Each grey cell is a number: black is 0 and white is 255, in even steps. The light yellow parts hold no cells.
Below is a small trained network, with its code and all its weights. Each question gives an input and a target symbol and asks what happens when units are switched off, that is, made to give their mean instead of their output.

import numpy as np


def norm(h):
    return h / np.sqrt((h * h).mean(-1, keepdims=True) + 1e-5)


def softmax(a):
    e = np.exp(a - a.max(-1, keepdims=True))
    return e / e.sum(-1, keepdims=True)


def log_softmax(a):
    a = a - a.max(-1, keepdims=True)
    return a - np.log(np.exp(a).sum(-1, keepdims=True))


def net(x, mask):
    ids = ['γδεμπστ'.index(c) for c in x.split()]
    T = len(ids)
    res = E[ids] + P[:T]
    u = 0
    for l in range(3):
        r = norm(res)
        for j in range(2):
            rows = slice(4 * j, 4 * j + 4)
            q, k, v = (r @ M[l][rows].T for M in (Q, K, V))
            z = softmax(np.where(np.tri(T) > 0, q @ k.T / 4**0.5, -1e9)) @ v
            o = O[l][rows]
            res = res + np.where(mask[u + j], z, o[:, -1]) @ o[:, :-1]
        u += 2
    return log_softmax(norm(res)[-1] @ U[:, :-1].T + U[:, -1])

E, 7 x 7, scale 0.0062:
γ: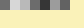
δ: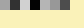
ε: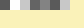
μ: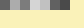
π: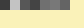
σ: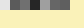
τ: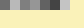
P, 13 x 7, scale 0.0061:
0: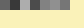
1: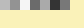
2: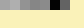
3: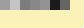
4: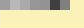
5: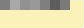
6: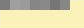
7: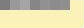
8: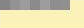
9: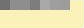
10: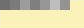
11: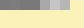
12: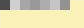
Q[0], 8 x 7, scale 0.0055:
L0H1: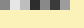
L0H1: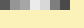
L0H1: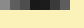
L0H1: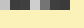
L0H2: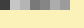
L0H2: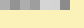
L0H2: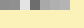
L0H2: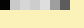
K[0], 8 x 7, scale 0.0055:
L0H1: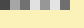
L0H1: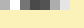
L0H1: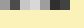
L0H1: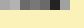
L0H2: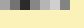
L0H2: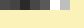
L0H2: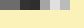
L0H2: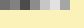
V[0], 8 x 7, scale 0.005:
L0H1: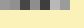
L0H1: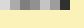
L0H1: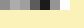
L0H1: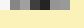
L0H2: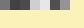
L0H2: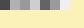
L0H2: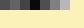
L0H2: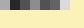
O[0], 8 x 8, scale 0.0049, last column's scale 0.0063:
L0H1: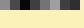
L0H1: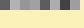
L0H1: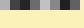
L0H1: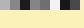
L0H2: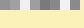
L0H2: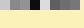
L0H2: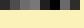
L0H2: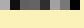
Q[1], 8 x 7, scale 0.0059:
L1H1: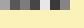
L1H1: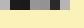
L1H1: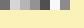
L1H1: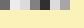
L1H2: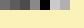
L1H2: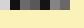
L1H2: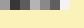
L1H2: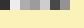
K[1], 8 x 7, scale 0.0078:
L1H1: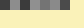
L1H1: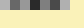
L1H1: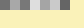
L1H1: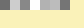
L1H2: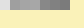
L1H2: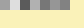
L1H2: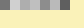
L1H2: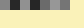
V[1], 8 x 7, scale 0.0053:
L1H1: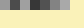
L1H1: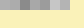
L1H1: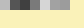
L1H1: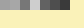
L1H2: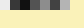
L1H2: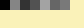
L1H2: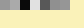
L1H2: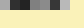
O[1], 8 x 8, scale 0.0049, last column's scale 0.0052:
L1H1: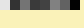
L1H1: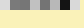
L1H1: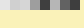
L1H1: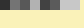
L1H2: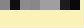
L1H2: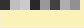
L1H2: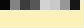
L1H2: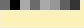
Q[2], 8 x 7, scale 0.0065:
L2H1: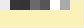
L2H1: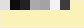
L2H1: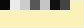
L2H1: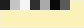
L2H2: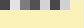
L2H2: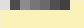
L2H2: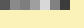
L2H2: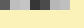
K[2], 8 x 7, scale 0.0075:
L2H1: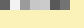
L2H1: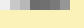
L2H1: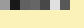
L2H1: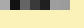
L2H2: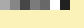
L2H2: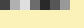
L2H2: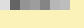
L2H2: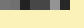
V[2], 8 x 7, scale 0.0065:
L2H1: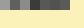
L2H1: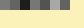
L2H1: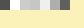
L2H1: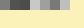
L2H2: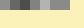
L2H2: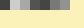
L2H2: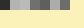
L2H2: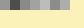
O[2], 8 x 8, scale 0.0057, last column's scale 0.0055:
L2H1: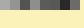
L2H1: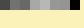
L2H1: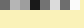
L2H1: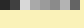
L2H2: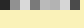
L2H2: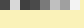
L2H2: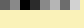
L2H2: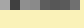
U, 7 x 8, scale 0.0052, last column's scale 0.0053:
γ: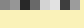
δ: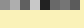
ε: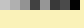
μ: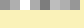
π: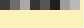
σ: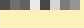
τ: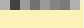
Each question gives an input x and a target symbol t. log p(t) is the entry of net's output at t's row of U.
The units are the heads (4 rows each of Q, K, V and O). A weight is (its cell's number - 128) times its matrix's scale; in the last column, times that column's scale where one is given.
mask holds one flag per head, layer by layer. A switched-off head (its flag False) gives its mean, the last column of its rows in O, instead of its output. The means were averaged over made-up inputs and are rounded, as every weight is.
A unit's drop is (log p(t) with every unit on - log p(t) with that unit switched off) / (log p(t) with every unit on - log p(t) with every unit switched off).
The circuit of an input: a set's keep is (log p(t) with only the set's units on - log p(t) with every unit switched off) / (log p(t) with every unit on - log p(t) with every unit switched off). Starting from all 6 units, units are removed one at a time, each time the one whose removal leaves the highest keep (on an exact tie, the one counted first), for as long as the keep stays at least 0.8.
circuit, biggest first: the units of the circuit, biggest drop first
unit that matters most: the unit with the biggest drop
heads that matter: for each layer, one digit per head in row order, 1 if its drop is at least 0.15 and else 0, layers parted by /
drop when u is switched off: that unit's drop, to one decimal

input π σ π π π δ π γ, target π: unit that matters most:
L0H2
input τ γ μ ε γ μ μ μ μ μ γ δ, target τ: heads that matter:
11 / 01 / 00
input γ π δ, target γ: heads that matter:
11 / 00 / 11
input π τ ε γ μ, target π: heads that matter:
01 / 11 / 00
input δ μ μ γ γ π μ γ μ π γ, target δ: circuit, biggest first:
L0H2, L2H1, L1H1
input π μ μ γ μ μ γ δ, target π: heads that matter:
01 / 01 / 00
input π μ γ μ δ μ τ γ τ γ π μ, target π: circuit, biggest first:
L0H2, L1H2
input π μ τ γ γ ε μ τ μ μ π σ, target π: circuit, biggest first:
L0H2, L1H1
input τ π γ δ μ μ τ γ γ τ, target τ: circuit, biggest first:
L1H2, L0H1, L2H2
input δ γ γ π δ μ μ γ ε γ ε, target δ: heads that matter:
01 / 11 / 10
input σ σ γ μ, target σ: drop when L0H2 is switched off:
0.6
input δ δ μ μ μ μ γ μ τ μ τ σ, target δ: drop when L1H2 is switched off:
0.1
